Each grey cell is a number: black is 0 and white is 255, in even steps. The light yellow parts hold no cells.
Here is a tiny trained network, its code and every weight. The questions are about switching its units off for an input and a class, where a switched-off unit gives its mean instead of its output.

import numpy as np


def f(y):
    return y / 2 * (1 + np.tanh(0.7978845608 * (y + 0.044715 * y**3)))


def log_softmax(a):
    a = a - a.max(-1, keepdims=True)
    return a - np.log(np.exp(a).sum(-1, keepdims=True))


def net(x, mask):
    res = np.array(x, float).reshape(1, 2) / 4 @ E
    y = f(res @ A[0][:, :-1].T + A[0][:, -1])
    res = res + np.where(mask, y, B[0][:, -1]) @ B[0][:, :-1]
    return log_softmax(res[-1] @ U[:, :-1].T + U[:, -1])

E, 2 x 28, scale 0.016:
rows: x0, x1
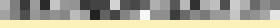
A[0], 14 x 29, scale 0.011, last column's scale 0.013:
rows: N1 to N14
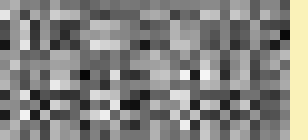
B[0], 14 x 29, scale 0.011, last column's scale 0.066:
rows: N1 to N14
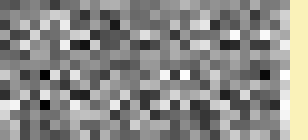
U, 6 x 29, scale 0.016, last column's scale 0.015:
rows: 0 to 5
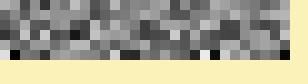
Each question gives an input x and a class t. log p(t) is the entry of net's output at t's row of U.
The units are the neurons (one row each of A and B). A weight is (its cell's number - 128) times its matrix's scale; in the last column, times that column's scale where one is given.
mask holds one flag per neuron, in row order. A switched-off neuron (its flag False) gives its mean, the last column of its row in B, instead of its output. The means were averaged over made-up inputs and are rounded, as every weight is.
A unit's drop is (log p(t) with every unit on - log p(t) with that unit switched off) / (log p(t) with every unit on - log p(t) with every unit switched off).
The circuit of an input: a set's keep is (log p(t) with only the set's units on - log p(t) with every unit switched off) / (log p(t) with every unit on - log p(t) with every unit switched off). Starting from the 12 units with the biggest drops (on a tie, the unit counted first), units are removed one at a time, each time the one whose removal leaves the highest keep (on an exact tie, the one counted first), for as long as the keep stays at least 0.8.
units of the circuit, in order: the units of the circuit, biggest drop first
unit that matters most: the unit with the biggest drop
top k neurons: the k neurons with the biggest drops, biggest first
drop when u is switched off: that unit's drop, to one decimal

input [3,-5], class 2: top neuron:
(N10)
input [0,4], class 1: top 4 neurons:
(N11 N8 N10 N5)
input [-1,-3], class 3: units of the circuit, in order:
(N8 N11)
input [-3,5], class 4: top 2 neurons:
(N10 N5)
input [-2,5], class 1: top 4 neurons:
(N11 N10 N5 N8)
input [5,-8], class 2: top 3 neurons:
(N10 N5 N12)
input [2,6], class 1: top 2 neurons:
(N11 N8)
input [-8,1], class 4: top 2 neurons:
(N12 N4)
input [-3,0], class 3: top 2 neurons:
(N8 N11)
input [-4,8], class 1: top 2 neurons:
(N11 N10)
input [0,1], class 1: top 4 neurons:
(N11 N10 N5 N8)
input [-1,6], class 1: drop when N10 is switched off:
0.4
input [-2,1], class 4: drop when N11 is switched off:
0.6
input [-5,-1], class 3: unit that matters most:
N8
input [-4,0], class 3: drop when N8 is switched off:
0.3
